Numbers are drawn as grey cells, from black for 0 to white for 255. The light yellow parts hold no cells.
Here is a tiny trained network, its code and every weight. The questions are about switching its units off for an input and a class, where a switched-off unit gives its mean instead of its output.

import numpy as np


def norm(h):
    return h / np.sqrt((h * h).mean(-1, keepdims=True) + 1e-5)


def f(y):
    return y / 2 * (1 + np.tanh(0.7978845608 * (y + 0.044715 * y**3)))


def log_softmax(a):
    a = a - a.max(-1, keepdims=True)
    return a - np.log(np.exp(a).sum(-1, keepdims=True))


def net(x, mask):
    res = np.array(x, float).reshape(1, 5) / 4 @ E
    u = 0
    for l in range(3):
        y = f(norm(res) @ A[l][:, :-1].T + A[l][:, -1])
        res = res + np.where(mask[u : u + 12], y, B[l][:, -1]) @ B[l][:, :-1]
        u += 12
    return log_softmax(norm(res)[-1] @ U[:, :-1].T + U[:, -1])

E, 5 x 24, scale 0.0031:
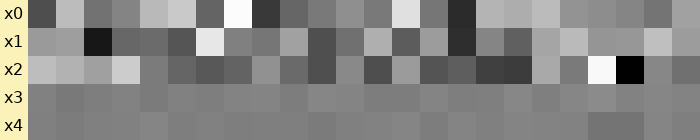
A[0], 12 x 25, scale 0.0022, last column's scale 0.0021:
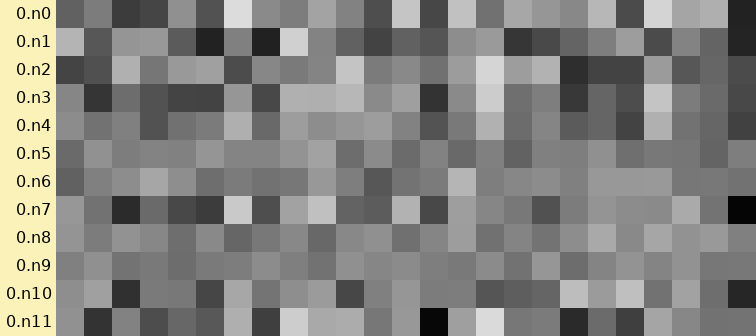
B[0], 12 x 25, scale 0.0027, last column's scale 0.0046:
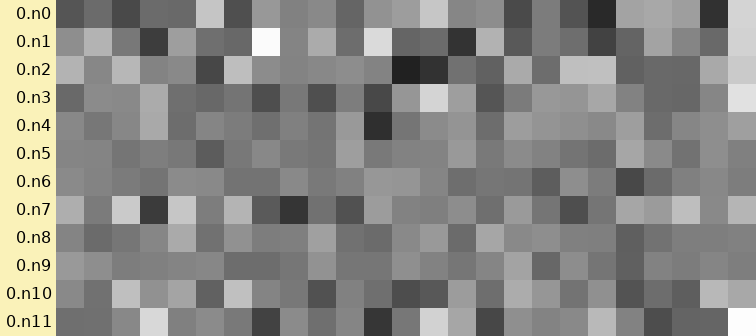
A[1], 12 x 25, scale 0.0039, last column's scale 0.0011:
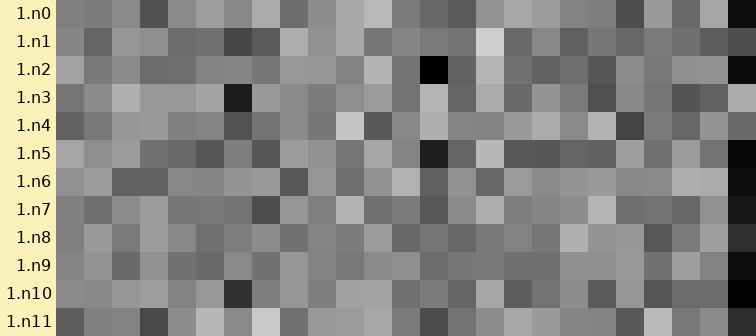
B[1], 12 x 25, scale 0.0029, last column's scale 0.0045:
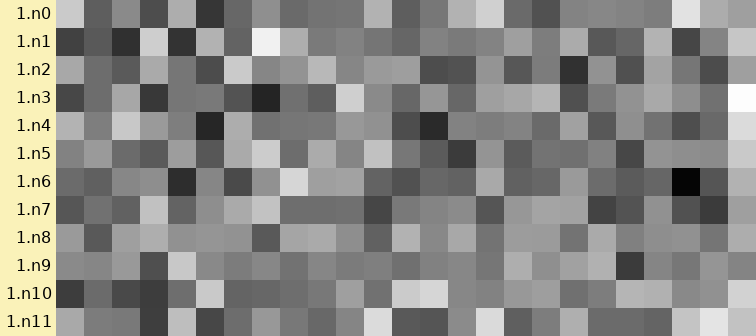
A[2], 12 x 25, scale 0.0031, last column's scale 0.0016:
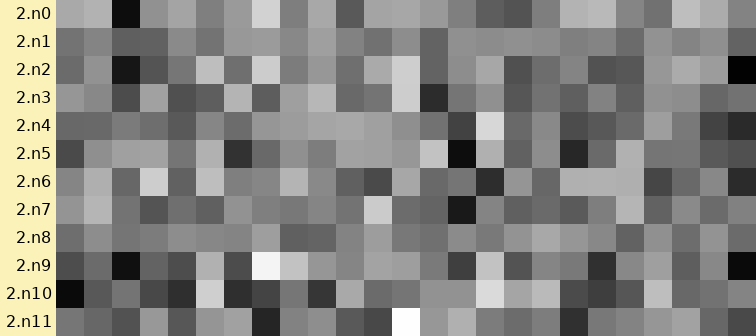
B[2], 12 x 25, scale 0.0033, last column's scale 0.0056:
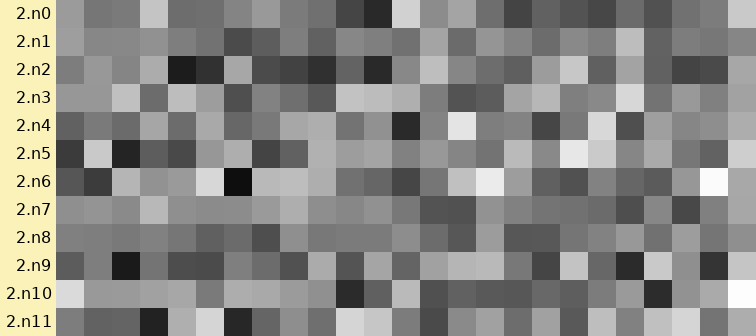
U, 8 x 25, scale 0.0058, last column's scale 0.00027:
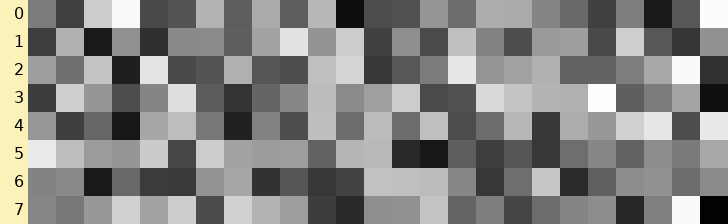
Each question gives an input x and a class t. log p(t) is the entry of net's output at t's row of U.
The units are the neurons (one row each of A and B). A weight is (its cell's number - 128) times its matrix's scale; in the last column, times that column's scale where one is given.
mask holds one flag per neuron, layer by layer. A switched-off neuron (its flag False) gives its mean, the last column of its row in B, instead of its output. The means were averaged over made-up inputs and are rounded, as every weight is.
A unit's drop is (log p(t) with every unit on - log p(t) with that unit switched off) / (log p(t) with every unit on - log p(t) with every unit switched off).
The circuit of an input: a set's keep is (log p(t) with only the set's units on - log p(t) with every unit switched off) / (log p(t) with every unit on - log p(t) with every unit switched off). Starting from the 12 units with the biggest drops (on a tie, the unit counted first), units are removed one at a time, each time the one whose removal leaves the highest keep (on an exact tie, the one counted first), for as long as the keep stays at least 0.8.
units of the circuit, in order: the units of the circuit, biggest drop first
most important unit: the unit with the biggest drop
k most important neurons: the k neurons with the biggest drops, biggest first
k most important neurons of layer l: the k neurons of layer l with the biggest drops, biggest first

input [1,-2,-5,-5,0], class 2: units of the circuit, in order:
[1.n11]
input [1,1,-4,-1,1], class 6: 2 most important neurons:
[0.n0 1.n3]
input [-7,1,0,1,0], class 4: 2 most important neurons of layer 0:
[0.n11 0.n7]
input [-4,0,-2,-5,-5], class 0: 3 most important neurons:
[0.n11 1.n4 1.n10]
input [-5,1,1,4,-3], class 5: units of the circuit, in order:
[0.n7 0.n1]
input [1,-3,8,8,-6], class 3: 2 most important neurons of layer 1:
[1.n3 1.n10]
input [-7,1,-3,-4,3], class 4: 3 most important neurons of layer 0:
[0.n7 0.n0 0.n10]
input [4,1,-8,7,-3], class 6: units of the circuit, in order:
[2.n2 1.n3]
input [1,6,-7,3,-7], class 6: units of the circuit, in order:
[2.n2 0.n0]
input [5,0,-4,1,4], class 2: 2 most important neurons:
[1.n11 1.n0]
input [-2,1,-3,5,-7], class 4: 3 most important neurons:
[0.n0 2.n11 0.n7]
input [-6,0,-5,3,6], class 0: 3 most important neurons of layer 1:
[1.n4 1.n10 1.n7]
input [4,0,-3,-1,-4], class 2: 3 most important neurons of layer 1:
[1.n11 1.n0 1.n1]
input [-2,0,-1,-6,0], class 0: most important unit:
1.n4
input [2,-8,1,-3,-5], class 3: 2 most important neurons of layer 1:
[1.n10 1.n3]
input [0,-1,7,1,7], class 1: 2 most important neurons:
[0.n11 0.n3]
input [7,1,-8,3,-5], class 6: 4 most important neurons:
[2.n2 0.n0 1.n3 0.n10]
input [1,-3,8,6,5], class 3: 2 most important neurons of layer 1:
[1.n3 1.n10]
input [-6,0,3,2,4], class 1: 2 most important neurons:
[0.n1 0.n2]
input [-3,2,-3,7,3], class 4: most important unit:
2.n11
